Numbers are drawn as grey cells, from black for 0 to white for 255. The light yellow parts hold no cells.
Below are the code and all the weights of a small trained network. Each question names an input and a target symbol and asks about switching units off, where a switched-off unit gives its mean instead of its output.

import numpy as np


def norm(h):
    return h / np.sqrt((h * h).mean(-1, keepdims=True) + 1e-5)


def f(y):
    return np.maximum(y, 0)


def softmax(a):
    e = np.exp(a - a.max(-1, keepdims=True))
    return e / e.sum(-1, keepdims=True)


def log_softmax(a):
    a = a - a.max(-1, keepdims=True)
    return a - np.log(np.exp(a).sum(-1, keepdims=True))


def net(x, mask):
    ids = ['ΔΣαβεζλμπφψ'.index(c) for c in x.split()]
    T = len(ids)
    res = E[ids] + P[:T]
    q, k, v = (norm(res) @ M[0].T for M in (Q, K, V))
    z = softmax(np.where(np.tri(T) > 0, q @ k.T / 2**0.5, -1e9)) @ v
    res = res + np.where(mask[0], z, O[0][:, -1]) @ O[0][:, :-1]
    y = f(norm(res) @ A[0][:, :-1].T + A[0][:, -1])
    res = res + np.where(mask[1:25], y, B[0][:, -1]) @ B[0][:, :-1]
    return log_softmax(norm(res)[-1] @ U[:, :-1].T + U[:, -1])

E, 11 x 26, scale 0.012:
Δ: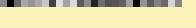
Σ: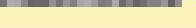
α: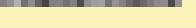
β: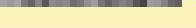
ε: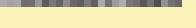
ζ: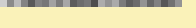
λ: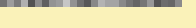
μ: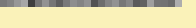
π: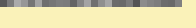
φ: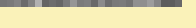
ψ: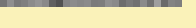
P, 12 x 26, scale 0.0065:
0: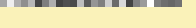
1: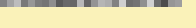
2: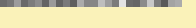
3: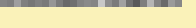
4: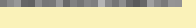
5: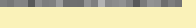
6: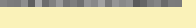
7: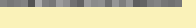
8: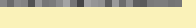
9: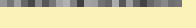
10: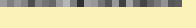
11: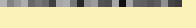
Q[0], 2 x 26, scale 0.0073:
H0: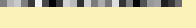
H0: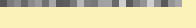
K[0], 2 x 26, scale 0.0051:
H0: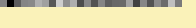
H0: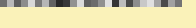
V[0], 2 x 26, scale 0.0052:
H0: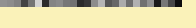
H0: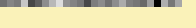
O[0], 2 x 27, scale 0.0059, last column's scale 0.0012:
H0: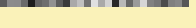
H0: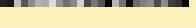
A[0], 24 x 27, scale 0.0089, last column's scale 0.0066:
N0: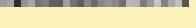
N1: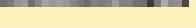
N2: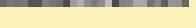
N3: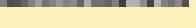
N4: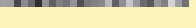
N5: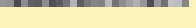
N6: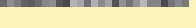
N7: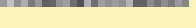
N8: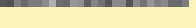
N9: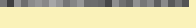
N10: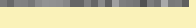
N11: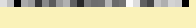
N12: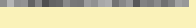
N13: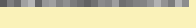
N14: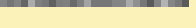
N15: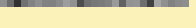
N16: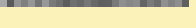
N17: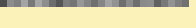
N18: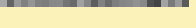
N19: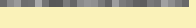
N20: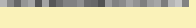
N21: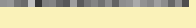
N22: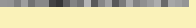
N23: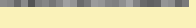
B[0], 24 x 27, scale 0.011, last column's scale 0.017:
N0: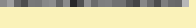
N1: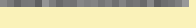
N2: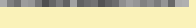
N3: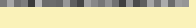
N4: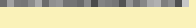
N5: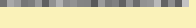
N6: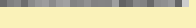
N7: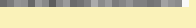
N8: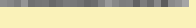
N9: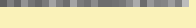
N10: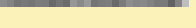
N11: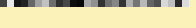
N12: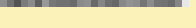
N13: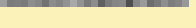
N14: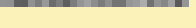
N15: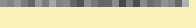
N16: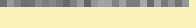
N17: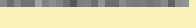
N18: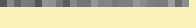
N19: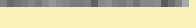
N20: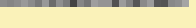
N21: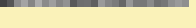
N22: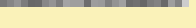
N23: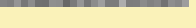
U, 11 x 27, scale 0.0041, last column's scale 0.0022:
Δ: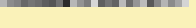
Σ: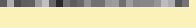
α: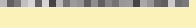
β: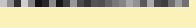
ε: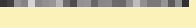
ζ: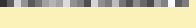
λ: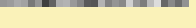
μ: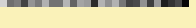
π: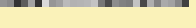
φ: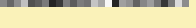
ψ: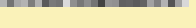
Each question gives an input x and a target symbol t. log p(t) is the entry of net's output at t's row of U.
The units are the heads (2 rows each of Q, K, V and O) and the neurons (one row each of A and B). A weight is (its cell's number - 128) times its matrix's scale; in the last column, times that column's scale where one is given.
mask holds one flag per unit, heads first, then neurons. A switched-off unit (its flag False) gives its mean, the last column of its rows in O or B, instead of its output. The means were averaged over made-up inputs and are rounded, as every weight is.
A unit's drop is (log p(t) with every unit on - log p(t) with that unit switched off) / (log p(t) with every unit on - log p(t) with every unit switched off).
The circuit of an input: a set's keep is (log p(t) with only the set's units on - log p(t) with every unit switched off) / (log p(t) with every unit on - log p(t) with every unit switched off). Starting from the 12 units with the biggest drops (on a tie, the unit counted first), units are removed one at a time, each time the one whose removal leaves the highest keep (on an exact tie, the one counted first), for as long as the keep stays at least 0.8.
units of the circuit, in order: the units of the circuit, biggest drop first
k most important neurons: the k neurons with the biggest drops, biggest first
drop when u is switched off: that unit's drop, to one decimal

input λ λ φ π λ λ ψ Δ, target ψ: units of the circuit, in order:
(N11; N3; H0)
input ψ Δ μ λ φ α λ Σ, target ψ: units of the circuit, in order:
(H0; N11)
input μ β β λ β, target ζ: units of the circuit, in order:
(H0; N11; N12)
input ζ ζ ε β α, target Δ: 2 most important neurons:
(N2; N11)
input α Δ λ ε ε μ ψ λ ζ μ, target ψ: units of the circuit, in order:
(H0; N11)
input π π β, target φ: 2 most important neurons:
(N11; N6)
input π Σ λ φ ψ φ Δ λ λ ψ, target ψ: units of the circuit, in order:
(H0; N11; N3)
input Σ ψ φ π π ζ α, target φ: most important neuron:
(N11)
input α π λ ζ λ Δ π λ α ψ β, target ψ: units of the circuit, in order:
(N11; H0)
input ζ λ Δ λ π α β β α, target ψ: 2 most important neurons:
(N11; N12)
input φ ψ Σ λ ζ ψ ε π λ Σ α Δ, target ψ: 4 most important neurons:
(N11; N3; N12; N15)
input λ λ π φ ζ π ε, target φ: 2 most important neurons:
(N11; N7)
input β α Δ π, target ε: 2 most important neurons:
(N11; N22)
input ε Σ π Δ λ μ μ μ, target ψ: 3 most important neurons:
(N11; N12; N13)
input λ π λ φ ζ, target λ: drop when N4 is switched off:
0.0
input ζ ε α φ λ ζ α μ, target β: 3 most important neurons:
(N11; N9; N6)
